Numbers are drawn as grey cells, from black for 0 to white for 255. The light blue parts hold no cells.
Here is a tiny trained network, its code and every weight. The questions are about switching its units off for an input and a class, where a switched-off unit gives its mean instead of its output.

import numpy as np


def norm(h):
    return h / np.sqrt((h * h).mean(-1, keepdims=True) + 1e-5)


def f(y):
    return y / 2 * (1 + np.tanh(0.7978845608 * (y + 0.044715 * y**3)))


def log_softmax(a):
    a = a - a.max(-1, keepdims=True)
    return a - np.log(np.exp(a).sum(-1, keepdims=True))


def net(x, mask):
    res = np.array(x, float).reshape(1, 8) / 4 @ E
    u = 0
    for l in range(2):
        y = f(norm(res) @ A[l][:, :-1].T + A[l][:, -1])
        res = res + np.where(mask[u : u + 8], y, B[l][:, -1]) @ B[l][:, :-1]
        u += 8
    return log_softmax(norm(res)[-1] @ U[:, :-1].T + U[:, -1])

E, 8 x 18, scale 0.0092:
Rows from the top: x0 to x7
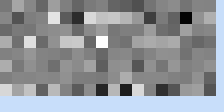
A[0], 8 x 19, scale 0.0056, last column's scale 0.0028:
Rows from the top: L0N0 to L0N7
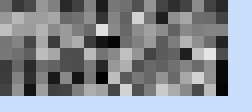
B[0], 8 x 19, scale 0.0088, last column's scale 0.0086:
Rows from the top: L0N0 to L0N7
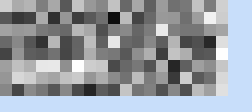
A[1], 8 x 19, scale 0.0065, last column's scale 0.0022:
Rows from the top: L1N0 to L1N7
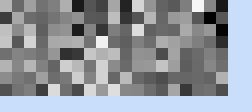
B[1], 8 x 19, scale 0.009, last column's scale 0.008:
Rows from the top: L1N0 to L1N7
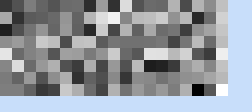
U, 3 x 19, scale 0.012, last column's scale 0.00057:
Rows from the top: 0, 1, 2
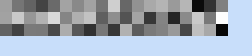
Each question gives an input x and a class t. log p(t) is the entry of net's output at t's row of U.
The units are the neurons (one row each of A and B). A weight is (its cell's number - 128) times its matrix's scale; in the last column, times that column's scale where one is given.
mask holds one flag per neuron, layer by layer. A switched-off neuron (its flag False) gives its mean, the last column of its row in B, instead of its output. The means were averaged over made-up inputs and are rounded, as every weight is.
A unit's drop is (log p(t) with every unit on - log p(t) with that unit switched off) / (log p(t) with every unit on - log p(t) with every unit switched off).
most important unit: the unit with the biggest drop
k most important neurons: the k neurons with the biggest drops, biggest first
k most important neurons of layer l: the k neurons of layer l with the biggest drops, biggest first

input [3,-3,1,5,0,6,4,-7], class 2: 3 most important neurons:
L0N7; L0N6; L0N5
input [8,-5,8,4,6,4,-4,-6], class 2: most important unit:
L0N7
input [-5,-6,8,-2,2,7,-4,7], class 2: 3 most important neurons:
L0N1; L0N4; L1N0
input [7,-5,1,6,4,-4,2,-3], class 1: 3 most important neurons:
L0N4; L1N5; L1N3
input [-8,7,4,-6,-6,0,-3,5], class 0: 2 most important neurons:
L0N4; L1N4
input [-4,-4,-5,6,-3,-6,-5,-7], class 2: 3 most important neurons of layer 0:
L0N7; L0N6; L0N5
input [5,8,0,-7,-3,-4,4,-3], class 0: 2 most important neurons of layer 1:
L1N7; L1N4
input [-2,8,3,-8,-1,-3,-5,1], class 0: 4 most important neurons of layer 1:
L1N4; L1N7; L1N5; L1N3
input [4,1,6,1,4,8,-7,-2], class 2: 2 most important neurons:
L0N3; L0N6
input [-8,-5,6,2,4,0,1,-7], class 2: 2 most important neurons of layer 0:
L0N7; L0N4
